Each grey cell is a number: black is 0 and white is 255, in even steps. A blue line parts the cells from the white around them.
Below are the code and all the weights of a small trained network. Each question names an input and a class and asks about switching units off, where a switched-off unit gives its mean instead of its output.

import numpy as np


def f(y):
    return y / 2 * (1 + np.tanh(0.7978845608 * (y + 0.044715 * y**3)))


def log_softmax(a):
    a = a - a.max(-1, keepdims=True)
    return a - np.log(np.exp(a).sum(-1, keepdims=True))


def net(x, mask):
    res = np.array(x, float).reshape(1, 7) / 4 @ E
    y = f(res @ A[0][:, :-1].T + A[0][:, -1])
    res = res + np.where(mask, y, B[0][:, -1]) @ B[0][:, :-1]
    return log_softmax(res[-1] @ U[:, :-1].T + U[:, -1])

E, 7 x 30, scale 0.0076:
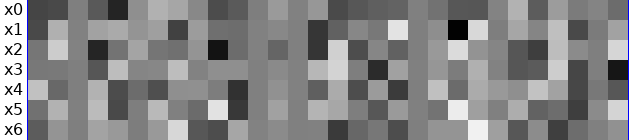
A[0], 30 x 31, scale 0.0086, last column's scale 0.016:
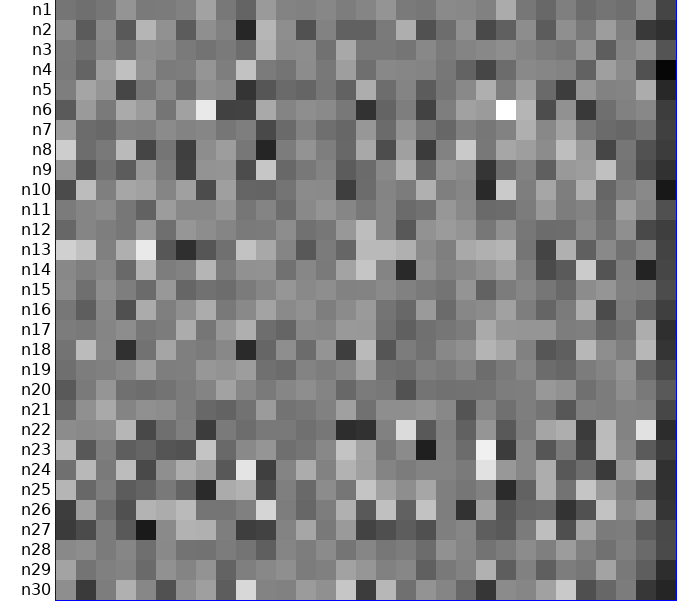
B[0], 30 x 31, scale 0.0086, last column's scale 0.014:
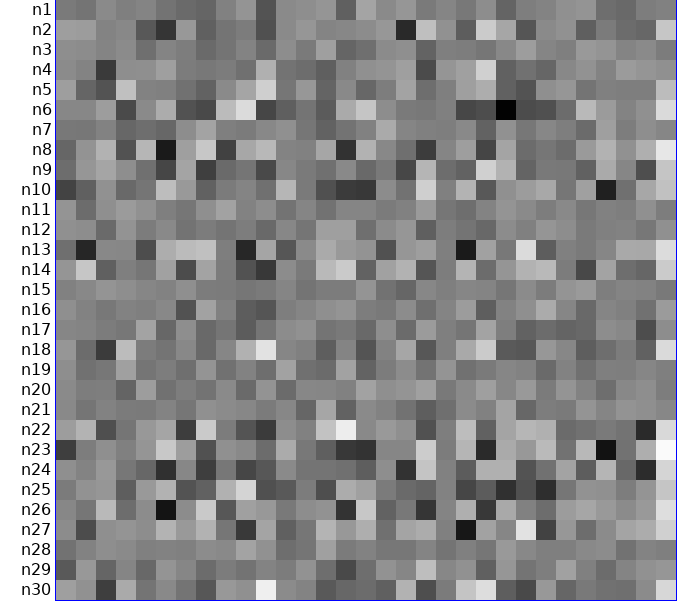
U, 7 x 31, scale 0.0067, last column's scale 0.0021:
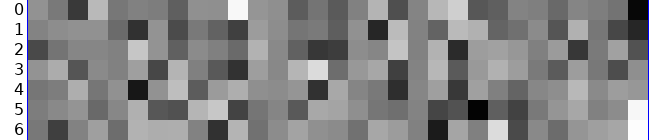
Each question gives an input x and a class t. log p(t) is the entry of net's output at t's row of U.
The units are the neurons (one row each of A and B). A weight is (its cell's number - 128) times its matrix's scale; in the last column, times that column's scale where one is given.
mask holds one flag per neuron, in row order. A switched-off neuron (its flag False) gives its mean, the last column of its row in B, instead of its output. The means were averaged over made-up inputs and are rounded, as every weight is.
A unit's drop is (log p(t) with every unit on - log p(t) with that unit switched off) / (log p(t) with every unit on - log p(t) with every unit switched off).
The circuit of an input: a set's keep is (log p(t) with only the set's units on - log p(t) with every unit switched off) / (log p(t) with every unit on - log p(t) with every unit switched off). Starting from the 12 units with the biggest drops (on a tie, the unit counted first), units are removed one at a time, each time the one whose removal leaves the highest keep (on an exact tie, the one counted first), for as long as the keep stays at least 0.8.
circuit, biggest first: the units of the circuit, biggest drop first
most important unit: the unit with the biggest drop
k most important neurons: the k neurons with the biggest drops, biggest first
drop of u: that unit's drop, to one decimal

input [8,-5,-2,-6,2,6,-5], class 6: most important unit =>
n27
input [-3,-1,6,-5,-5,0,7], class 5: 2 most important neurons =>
[n6 n30]
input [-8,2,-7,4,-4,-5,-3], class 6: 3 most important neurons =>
[n13 n18 n5]
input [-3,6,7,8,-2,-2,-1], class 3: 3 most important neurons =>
[n14 n16 n30]
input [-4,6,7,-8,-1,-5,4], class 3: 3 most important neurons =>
[n22 n30 n23]
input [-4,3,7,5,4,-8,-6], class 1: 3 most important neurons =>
[n9 n2 n30]
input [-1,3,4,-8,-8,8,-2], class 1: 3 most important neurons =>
[n24 n8 n14]
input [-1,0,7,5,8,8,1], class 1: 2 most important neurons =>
[n24 n30]
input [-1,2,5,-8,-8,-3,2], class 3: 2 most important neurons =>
[n22 n8]
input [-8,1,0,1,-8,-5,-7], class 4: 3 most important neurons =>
[n26 n27 n6]
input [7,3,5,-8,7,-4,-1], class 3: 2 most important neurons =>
[n22 n13]
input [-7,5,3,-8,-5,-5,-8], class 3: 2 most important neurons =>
[n22 n6]
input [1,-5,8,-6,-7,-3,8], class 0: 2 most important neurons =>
[n18 n5]
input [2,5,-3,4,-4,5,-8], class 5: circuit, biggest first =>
[n25]
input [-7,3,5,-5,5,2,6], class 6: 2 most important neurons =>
[n13 n25]
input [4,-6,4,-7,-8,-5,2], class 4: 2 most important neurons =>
[n26 n14]
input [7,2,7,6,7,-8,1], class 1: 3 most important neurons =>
[n2 n9 n30]
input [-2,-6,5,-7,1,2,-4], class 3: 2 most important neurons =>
[n22 n10]
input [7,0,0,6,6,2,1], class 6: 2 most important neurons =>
[n27 n22]
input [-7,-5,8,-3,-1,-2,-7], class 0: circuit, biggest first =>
[n18]
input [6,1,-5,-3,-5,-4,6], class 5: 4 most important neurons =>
[n6 n13 n8 n18]
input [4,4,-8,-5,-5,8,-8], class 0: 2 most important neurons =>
[n30 n4]
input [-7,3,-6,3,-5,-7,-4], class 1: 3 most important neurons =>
[n9 n2 n27]
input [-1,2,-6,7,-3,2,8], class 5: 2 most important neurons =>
[n6 n22]
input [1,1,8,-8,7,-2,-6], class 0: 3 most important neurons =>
[n18 n5 n14]
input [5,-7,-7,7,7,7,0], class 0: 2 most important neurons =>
[n30 n4]
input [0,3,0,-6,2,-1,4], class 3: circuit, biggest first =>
[n22]
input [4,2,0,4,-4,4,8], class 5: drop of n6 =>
1.1
